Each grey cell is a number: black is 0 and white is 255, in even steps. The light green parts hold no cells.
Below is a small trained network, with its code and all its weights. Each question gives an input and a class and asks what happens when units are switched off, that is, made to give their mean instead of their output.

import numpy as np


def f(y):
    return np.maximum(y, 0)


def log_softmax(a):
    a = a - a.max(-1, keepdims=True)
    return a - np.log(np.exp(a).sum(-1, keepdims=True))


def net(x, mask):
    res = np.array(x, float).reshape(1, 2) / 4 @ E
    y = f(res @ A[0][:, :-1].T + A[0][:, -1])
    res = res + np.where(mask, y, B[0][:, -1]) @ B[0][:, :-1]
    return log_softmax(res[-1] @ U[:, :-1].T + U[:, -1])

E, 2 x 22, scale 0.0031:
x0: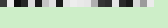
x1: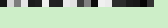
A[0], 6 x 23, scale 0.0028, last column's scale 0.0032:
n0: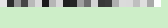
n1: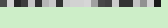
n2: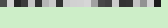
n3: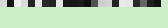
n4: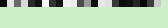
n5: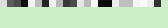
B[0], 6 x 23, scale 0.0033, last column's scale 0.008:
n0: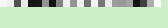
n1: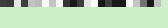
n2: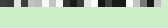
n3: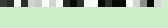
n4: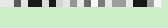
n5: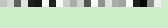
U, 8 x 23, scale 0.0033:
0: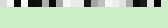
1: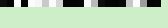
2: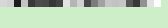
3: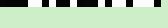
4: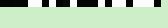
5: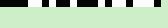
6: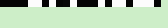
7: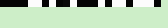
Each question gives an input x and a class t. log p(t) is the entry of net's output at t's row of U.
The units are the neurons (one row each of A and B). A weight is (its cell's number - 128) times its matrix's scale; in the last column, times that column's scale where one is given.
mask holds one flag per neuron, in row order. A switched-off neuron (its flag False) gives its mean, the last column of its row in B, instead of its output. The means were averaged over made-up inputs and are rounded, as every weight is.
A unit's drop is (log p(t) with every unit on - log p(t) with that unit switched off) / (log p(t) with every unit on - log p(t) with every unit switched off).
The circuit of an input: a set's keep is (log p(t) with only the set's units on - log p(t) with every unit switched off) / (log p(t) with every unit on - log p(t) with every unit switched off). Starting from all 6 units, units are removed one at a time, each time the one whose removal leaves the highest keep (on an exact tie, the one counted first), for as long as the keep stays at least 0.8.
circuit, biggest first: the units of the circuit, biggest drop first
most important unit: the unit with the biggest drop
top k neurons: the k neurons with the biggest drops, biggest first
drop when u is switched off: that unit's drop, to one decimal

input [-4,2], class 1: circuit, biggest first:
n0
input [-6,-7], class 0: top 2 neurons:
n0; n5
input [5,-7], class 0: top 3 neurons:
n5; n0; n3
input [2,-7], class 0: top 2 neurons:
n5; n0
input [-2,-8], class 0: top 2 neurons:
n5; n0
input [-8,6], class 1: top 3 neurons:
n3; n0; n5
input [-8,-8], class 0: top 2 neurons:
n0; n5
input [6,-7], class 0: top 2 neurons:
n5; n0
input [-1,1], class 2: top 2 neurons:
n5; n3
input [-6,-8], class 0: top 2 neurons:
n0; n5
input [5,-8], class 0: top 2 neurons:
n5; n0
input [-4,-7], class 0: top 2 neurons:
n0; n5
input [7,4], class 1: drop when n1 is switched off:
0.3
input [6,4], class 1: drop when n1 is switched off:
0.4
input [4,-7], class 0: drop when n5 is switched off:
0.5
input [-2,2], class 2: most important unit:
n5
